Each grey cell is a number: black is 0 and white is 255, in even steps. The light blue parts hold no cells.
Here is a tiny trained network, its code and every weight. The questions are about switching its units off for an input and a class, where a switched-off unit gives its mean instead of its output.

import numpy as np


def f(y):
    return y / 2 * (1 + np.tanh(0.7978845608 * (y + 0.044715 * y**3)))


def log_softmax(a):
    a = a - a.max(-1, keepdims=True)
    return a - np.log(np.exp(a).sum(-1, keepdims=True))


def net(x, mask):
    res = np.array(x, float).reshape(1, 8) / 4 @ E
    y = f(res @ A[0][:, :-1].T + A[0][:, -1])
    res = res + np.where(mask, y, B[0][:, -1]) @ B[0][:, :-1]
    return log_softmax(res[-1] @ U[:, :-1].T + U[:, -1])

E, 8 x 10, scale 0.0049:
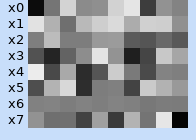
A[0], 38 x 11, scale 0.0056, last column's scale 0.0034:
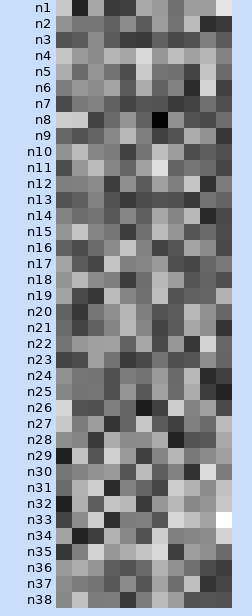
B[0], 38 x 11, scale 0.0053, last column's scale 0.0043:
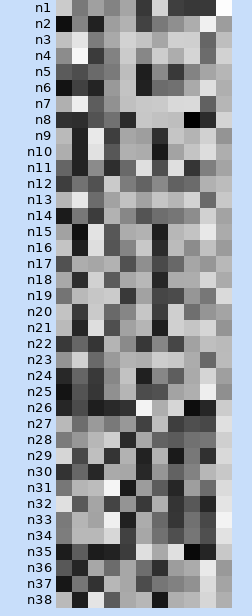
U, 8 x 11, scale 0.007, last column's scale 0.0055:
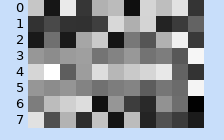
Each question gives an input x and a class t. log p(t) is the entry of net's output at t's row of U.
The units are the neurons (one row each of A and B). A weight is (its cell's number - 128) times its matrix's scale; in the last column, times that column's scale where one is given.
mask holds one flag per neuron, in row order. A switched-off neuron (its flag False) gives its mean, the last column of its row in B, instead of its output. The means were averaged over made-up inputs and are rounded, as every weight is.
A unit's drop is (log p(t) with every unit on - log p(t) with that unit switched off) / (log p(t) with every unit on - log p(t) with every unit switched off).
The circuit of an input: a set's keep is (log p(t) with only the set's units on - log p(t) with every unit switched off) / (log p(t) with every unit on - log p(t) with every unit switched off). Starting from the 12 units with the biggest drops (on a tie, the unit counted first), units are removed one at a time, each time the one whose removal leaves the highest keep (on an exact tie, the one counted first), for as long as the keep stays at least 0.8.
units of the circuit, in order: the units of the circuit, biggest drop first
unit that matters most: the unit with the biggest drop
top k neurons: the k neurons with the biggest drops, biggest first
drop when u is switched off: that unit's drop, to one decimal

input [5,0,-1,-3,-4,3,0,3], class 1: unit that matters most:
n35
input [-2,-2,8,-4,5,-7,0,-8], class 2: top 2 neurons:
[n6 n30]
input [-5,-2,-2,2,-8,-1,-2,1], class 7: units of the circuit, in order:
[n29 n32]
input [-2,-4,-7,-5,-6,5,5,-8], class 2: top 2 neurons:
[n6 n22]
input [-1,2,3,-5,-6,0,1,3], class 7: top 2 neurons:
[n29 n32]
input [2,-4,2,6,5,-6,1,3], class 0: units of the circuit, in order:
[n21 n16]
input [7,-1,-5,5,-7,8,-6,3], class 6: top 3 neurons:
[n33 n31 n26]
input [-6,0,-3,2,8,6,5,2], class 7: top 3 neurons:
[n1 n27 n35]
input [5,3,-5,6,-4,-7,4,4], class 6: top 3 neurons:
[n34 n19 n28]
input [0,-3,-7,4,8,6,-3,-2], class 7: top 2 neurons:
[n1 n27]
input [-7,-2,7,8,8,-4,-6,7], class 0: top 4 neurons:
[n21 n9 n16 n20]
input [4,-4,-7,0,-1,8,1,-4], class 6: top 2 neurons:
[n33 n31]
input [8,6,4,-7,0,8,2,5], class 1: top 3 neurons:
[n35 n11 n33]
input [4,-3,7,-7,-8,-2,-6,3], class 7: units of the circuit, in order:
[n29]
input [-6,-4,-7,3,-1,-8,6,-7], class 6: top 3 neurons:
[n34 n19 n17]
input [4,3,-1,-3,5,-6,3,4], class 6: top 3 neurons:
[n19 n28 n34]
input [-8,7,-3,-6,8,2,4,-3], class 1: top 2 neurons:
[n26 n8]
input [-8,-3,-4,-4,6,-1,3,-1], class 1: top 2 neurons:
[n26 n8]
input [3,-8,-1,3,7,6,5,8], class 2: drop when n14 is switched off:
0.2
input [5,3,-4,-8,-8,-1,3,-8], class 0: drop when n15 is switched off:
0.2
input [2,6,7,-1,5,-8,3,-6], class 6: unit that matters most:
n28
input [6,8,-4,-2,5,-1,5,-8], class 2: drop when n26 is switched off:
0.1
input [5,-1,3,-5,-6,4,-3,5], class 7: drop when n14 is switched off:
-0.1
